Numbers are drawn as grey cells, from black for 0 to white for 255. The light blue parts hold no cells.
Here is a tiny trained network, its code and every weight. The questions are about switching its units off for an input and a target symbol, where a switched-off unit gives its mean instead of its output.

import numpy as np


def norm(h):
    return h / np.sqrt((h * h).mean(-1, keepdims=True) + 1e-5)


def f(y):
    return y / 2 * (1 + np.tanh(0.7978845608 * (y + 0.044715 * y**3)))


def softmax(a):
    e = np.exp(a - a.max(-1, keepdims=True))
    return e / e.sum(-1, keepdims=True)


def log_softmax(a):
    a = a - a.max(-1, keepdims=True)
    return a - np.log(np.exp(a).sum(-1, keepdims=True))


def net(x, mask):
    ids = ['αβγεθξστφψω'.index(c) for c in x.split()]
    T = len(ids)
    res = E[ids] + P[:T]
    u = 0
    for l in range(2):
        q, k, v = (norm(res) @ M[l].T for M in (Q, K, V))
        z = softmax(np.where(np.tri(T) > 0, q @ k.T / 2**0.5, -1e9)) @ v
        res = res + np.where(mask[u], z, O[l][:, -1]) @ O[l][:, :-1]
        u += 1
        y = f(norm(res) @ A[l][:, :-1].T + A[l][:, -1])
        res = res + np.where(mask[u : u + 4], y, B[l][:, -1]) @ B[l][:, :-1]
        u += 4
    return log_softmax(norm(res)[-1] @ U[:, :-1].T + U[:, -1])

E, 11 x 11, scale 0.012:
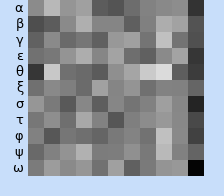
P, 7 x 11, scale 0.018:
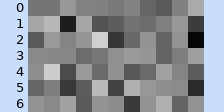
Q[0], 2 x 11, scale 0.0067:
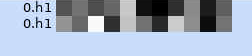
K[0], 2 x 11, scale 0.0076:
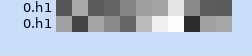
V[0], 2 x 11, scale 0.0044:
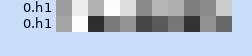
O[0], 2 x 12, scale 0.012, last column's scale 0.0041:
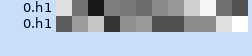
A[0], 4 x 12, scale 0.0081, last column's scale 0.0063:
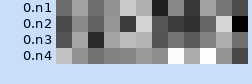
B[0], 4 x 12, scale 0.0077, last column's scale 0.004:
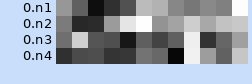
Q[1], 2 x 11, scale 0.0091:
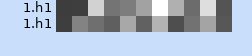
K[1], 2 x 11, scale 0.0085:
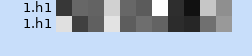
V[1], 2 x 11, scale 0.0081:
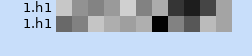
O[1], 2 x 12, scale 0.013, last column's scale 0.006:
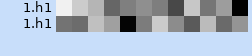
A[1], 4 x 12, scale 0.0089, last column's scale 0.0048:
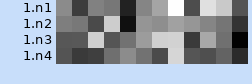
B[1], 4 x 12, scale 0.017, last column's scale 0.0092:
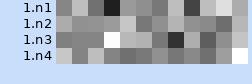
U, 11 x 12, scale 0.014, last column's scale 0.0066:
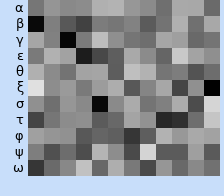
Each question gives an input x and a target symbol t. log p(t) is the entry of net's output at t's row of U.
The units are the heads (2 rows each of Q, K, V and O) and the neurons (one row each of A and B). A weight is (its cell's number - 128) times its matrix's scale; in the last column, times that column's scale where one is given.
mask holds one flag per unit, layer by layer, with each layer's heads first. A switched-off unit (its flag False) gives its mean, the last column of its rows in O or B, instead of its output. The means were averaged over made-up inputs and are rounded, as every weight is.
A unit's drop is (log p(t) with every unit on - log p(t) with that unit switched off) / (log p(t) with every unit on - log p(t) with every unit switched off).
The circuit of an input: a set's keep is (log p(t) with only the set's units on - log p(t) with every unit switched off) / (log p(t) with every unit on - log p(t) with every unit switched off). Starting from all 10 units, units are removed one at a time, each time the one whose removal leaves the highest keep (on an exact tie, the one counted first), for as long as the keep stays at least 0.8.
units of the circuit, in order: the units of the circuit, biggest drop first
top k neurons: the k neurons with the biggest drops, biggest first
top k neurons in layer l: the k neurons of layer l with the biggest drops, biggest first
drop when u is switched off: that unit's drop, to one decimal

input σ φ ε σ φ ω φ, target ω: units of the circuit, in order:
[1.n3 1.h1]
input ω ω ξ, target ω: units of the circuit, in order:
[0.h1 1.n3 1.h1]
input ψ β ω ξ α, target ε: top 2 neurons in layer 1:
[1.n3 1.n1]
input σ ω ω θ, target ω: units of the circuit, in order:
[1.n3]
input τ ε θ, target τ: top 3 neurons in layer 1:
[1.n2 1.n4 1.n1]
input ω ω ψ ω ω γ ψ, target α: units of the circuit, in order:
[1.h1 1.n1 1.n3]
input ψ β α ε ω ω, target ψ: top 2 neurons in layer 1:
[1.n4 1.n3]
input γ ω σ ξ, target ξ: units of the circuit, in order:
[0.h1 1.h1]
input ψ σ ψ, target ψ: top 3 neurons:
[0.n4 1.n3 1.n4]
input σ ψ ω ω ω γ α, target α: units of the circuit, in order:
[1.h1 1.n3 1.n1]
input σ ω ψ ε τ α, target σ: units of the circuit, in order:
[1.h1 0.h1 1.n1]
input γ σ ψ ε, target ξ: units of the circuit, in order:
[0.h1 1.h1]
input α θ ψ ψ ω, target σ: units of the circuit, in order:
[1.n3 1.h1 1.n4]
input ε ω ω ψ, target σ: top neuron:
[0.n4]
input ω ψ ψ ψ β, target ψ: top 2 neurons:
[1.n3 0.n3]
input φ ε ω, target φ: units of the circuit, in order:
[1.h1 0.h1]
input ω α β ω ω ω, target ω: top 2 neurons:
[1.n3 0.n1]
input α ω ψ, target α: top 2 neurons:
[1.n3 1.n1]
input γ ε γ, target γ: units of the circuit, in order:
[1.h1 0.h1]
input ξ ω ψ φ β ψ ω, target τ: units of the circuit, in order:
[0.h1]
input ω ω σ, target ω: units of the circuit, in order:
[0.h1 1.n3 1.h1]
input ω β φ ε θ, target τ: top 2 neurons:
[1.n3 1.n1]
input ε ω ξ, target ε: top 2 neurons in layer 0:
[0.n4 0.n1]
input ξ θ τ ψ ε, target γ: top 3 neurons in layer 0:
[0.n1 0.n3 0.n2]
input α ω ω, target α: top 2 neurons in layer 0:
[0.n1 0.n4]
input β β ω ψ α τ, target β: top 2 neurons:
[1.n4 0.n1]
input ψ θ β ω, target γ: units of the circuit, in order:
[0.h1]
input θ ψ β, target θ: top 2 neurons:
[1.n4 0.n4]
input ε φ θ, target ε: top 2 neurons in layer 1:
[1.n3 1.n2]
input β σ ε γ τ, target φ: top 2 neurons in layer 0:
[0.n3 0.n1]
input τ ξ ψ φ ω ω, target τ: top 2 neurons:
[0.n4 1.n4]
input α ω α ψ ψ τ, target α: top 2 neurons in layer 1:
[1.n3 1.n1]
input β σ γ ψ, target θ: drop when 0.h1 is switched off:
1.3
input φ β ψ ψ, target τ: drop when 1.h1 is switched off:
0.2
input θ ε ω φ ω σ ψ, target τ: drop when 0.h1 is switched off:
0.8
